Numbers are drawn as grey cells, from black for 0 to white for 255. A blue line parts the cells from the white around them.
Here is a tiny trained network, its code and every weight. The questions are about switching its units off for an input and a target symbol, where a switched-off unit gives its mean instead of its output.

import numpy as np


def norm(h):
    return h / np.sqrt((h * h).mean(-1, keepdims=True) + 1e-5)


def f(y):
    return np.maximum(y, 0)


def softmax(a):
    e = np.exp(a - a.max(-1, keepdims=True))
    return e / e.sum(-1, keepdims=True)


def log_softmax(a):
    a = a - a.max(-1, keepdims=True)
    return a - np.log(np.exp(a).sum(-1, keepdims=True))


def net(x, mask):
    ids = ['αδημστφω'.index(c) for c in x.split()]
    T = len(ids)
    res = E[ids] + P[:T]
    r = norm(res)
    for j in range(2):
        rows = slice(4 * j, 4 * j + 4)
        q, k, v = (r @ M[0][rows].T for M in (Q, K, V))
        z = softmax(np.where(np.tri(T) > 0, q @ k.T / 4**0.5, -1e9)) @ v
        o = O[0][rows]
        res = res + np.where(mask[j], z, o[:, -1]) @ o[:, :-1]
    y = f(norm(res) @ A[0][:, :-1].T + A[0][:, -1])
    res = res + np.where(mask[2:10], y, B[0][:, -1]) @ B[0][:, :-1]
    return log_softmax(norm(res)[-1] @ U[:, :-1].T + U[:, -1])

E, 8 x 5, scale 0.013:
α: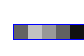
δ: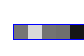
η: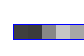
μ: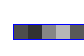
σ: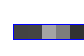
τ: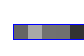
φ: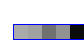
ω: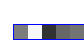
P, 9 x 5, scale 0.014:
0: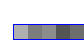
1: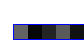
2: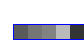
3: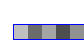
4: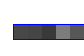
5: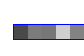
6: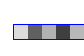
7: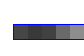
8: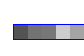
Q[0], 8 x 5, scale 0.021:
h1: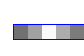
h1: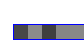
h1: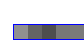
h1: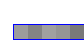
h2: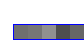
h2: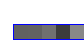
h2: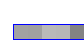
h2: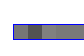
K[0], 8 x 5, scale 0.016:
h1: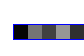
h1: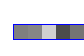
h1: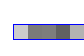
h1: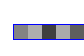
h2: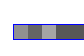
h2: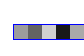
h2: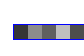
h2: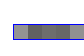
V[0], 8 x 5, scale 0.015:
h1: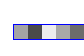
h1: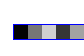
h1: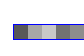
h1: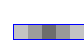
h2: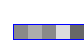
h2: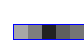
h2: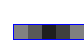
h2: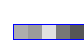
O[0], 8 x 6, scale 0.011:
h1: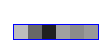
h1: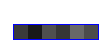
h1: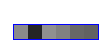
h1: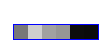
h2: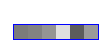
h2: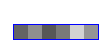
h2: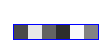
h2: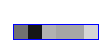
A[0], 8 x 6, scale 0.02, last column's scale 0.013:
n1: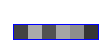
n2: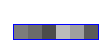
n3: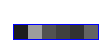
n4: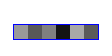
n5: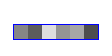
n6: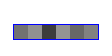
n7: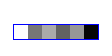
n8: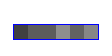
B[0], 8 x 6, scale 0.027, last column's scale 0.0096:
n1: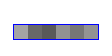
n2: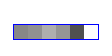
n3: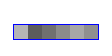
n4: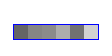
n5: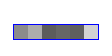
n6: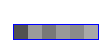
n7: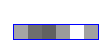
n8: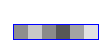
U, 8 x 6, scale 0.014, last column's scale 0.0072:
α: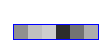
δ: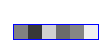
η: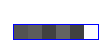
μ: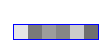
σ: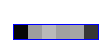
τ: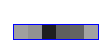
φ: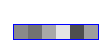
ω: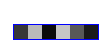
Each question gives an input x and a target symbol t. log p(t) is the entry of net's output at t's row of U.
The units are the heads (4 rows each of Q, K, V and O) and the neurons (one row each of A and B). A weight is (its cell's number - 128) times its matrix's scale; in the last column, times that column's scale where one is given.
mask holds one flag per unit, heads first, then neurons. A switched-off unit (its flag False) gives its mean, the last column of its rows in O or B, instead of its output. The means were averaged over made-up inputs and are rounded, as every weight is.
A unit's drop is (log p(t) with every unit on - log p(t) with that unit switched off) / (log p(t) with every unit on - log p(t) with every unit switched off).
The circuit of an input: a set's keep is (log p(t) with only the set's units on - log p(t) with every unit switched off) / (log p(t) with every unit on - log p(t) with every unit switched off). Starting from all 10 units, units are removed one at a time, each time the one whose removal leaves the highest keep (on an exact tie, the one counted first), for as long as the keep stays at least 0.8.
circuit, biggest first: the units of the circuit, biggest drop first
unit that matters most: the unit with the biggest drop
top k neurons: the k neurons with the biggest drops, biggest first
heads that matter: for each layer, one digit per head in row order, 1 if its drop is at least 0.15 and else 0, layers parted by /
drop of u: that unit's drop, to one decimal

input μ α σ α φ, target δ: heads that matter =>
11
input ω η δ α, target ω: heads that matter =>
10
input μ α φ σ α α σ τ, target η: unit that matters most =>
h1
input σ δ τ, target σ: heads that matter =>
11
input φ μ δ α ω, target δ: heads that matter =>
11
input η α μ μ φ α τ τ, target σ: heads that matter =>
01
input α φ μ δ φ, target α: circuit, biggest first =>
[n8; h1]
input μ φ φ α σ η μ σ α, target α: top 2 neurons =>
[n8; n4]
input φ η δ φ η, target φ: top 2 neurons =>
[n8; n2]
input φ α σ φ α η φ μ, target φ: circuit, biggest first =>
[h1; n8]
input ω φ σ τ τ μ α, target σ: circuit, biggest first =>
[n4; h1]
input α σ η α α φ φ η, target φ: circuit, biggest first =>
[h1; n2]
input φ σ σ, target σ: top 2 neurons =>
[n4; n8]
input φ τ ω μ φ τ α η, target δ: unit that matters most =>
h2
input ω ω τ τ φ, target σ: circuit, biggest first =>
[h2; n4]
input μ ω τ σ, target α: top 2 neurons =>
[n5; n6]
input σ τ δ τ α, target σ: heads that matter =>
01
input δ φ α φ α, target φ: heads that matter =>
11
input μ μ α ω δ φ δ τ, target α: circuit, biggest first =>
[h1; n8]
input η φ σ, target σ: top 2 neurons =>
[n5; n4]
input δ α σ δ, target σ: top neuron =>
[n4]
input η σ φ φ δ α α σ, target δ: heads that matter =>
01
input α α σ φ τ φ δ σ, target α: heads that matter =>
10
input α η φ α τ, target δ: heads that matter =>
11
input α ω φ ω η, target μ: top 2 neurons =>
[n3; n1]
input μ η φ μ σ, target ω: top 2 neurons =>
[n6; n8]
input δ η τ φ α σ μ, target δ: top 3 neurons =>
[n8; n6; n2]
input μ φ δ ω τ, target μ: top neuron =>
[n3]
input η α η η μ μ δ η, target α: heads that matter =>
10
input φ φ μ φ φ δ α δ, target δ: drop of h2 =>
0.9
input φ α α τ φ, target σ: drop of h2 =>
0.5
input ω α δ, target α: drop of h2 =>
-0.1
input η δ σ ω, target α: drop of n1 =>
0.0
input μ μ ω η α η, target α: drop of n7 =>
0.1
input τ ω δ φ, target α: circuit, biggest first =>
[h1]
